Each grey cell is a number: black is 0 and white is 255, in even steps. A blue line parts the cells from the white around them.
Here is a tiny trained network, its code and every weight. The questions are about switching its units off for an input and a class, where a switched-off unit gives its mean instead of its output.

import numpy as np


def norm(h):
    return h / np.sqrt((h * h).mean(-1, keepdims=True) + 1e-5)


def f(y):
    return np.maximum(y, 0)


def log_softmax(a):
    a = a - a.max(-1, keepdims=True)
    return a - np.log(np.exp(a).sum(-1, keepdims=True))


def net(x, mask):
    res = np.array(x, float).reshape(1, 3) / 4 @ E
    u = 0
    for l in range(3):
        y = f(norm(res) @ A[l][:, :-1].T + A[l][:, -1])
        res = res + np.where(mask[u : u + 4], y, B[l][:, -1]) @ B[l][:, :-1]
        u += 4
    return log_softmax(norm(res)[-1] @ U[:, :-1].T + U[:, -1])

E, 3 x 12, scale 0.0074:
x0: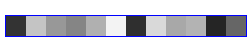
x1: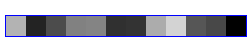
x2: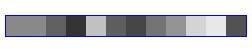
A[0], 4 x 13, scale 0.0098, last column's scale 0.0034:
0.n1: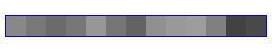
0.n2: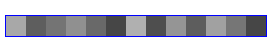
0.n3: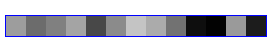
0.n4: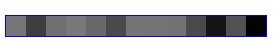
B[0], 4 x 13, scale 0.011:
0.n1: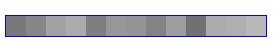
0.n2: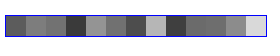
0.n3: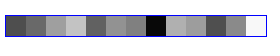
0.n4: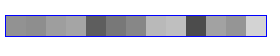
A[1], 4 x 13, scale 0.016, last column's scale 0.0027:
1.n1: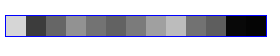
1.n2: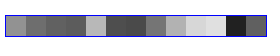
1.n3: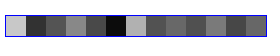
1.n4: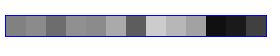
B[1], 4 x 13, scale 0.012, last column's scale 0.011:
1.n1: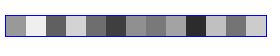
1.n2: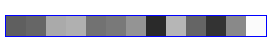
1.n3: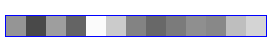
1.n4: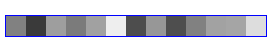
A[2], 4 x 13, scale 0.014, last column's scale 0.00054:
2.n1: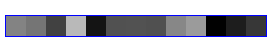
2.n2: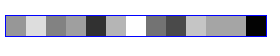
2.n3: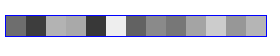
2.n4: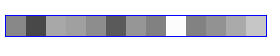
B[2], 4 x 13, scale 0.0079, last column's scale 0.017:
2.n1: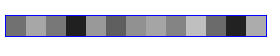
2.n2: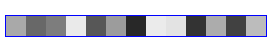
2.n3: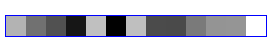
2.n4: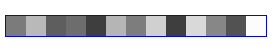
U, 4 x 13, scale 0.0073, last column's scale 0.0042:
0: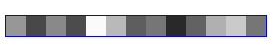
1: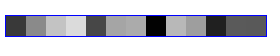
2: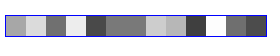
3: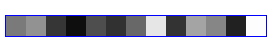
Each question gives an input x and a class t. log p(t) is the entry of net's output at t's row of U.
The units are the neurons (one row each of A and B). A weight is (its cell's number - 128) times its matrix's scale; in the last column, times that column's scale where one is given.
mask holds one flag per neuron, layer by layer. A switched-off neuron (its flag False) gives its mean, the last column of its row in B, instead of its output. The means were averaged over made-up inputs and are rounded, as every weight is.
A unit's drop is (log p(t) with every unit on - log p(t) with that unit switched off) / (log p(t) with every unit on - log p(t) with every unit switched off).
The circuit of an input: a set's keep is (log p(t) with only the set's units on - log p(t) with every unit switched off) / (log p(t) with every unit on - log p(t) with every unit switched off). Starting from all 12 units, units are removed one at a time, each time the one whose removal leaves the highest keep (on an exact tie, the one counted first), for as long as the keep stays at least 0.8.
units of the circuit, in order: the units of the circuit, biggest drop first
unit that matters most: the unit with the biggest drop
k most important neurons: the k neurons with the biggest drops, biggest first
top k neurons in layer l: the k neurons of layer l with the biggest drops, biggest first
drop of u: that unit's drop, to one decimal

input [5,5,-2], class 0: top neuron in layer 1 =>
1.n4
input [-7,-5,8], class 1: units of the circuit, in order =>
1.n2; 1.n4
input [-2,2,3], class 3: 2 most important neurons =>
0.n2; 0.n1
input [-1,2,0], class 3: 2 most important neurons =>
1.n1; 0.n2
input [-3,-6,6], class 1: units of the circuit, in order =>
0.n4; 1.n4; 2.n3
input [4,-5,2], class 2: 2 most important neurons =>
1.n4; 2.n2
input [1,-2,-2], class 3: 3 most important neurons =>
2.n1; 1.n3; 1.n2
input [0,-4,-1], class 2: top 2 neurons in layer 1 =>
1.n4; 1.n3
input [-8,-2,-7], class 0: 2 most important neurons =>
1.n3; 1.n2
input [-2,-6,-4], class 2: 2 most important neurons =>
2.n2; 1.n2
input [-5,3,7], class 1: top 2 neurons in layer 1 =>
1.n2; 1.n4
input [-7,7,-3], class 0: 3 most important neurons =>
1.n3; 0.n2; 2.n2
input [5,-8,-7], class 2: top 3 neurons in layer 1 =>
1.n2; 1.n3; 1.n4
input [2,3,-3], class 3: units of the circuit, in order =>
1.n2
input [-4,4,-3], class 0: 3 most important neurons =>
1.n3; 0.n2; 1.n2
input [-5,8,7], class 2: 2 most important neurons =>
1.n1; 0.n3
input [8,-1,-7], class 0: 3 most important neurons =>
1.n4; 2.n3; 1.n2
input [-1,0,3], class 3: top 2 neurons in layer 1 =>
1.n3; 1.n4
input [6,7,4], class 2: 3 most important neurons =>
1.n1; 0.n2; 0.n3
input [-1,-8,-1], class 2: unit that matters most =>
2.n2
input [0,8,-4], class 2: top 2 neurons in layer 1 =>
1.n1; 1.n2
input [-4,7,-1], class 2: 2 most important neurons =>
1.n1; 0.n4
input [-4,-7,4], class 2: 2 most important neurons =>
2.n2; 1.n4
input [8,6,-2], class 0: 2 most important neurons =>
1.n4; 2.n3
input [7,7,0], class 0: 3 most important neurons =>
1.n4; 2.n3; 2.n2
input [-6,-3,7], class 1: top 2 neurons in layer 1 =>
1.n2; 1.n4
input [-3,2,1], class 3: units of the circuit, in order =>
0.n2
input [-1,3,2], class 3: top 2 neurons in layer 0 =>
0.n1; 0.n2
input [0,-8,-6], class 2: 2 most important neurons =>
2.n2; 1.n2
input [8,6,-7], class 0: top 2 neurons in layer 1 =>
1.n4; 1.n2
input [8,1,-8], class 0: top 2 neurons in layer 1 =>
1.n4; 1.n2
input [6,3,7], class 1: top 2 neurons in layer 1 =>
1.n2; 1.n3
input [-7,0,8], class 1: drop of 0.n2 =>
-0.1
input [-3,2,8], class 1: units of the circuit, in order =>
1.n2
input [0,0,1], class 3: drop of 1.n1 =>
0.5
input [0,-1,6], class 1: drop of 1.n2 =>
1.1
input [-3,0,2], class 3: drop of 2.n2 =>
-0.1
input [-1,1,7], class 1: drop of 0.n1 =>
0.0
